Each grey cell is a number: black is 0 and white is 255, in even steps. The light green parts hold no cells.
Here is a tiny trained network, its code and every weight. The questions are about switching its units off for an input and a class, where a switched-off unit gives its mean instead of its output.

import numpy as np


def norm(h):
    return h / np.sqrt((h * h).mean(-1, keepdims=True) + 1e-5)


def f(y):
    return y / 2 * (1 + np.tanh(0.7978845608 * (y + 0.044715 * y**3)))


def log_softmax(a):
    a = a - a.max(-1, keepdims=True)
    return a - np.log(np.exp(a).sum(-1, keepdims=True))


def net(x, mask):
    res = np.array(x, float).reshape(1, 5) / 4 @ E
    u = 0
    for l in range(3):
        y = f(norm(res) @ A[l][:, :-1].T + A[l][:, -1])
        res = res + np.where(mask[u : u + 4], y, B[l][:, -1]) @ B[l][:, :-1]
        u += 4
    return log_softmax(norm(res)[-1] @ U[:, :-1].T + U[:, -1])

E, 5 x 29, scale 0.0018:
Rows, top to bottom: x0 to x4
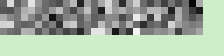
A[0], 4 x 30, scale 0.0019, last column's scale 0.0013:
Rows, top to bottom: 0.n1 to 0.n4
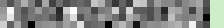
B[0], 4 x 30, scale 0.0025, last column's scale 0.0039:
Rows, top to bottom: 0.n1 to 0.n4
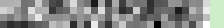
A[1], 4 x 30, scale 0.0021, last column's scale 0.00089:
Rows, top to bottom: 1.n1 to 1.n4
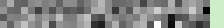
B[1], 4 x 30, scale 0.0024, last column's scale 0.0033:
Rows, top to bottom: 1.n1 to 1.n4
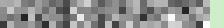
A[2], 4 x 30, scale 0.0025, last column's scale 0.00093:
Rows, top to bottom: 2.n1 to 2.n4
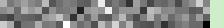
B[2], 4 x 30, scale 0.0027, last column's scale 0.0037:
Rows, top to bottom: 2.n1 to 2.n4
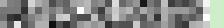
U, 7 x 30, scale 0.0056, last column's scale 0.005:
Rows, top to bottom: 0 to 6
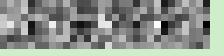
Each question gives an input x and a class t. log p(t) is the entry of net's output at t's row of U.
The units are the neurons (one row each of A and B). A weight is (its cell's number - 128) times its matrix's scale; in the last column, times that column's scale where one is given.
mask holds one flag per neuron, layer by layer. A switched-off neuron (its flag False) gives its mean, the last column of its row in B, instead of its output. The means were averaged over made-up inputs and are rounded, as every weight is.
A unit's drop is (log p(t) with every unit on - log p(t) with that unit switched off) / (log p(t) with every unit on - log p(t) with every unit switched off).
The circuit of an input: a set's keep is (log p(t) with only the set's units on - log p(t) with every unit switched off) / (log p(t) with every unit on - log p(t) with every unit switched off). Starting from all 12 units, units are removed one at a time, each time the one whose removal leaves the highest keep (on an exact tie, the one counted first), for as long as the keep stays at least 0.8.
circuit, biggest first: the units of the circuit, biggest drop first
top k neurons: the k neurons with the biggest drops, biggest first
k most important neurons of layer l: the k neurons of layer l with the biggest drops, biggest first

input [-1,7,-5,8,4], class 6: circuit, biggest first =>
[2.n2; 0.n4]
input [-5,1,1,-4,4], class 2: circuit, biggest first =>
[0.n1]
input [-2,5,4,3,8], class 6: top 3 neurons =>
[0.n4; 0.n2; 1.n4]
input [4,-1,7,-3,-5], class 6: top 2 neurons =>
[1.n4; 0.n1]
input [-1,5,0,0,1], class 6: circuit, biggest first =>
[0.n4; 1.n4]
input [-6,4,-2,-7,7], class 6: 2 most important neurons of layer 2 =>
[2.n4; 2.n3]
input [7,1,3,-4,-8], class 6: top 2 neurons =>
[1.n4; 0.n1]
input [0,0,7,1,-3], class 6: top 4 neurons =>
[1.n4; 0.n4; 0.n1; 2.n1]
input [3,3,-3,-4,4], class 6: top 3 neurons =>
[0.n4; 0.n2; 2.n4]
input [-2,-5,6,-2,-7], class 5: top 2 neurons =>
[0.n4; 0.n1]
